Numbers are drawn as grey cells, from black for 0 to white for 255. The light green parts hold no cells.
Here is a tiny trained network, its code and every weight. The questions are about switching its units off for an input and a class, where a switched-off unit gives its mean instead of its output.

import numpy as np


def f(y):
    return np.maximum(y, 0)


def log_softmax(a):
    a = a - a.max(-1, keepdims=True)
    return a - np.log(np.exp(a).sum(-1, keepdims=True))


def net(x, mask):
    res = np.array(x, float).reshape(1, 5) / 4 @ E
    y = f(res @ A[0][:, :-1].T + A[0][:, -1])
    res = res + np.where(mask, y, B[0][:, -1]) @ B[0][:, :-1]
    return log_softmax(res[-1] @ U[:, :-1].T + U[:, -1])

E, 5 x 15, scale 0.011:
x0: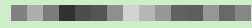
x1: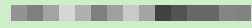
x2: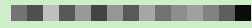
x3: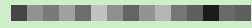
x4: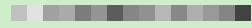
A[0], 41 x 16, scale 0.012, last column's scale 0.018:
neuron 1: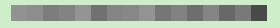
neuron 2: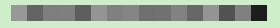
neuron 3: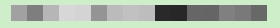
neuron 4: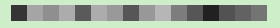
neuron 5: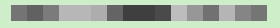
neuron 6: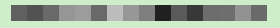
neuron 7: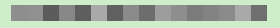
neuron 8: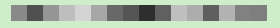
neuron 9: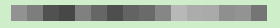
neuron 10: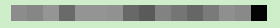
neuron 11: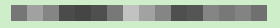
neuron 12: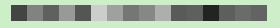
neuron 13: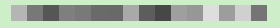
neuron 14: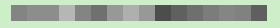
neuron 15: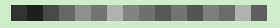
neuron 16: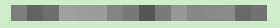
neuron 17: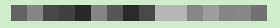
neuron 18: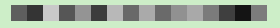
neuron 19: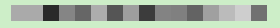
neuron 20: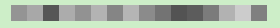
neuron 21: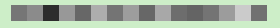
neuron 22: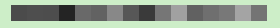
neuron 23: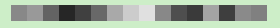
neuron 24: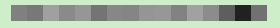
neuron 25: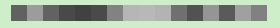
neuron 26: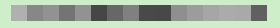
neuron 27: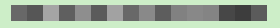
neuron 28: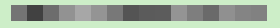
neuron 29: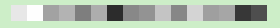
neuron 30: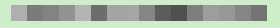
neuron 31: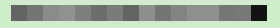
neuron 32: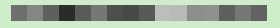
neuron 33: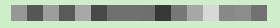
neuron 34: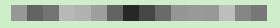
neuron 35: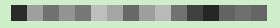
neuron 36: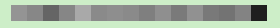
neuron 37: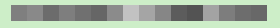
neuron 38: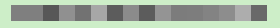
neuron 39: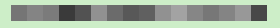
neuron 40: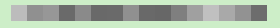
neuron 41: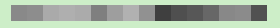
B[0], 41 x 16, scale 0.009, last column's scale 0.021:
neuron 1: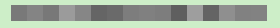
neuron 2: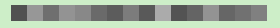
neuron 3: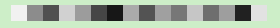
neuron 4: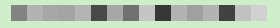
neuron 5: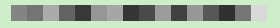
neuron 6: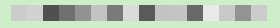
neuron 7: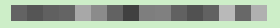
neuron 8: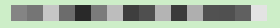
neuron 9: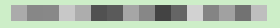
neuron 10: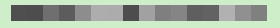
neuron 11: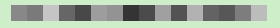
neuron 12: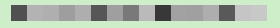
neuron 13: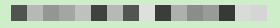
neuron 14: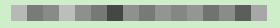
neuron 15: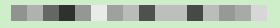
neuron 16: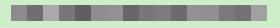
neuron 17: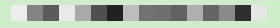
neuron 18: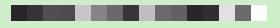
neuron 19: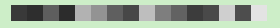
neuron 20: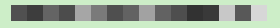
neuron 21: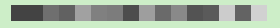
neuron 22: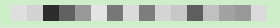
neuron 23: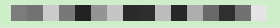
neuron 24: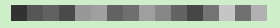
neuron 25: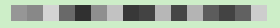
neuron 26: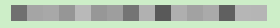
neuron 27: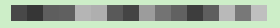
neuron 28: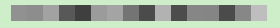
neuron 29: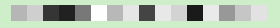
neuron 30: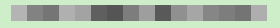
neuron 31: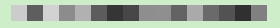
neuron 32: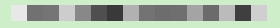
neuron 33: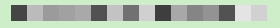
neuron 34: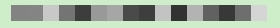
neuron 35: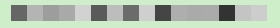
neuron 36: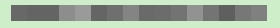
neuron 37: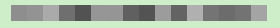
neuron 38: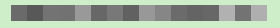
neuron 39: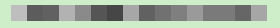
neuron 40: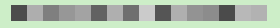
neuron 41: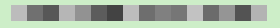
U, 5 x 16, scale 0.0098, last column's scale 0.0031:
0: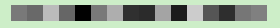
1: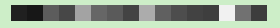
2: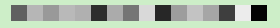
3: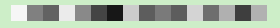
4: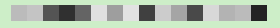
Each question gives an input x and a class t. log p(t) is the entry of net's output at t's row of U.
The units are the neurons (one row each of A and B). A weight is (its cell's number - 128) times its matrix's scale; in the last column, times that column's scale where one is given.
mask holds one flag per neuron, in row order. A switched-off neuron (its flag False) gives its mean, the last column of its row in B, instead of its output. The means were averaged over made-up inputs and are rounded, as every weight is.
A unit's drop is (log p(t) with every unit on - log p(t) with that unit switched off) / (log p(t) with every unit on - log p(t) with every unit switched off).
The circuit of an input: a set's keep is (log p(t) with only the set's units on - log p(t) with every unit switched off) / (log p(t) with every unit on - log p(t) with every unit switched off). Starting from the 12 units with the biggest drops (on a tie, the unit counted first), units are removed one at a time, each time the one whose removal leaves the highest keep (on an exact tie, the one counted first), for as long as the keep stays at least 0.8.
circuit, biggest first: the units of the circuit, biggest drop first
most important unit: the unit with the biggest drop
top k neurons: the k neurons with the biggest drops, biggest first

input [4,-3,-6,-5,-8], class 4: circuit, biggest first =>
(neuron 22)
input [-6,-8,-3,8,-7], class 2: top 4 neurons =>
(neuron 35; neuron 12; neuron 4; neuron 3)
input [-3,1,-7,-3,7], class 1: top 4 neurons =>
(neuron 19; neuron 20; neuron 22; neuron 6)
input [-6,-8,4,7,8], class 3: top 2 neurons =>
(neuron 17; neuron 32)
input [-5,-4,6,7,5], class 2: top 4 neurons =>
(neuron 4; neuron 35; neuron 19; neuron 12)
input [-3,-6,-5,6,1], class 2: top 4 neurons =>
(neuron 35; neuron 12; neuron 4; neuron 3)
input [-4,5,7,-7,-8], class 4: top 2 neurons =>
(neuron 6; neuron 15)
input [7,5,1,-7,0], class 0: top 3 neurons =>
(neuron 23; neuron 11; neuron 25)
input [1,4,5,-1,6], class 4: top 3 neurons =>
(neuron 29; neuron 19; neuron 20)
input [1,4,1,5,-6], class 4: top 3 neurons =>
(neuron 6; neuron 15; neuron 13)
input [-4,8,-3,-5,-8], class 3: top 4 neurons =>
(neuron 3; neuron 29; neuron 41; neuron 30)
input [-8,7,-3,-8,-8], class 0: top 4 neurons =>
(neuron 8; neuron 5; neuron 34; neuron 28)
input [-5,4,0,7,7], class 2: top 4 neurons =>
(neuron 4; neuron 35; neuron 12; neuron 22)
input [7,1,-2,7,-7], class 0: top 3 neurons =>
(neuron 23; neuron 25; neuron 29)
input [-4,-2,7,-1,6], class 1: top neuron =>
(neuron 18)
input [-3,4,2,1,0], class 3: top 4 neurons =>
(neuron 23; neuron 3; neuron 25; neuron 11)
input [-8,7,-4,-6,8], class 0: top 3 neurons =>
(neuron 8; neuron 34; neuron 5)
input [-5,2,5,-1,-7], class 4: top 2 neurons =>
(neuron 6; neuron 15)
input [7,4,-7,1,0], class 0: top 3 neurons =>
(neuron 23; neuron 25; neuron 18)
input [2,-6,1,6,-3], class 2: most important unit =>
neuron 35
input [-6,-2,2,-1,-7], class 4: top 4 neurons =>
(neuron 22; neuron 15; neuron 23; neuron 6)
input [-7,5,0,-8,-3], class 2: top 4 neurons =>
(neuron 33; neuron 13; neuron 26; neuron 23)
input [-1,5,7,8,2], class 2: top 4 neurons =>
(neuron 4; neuron 35; neuron 12; neuron 19)
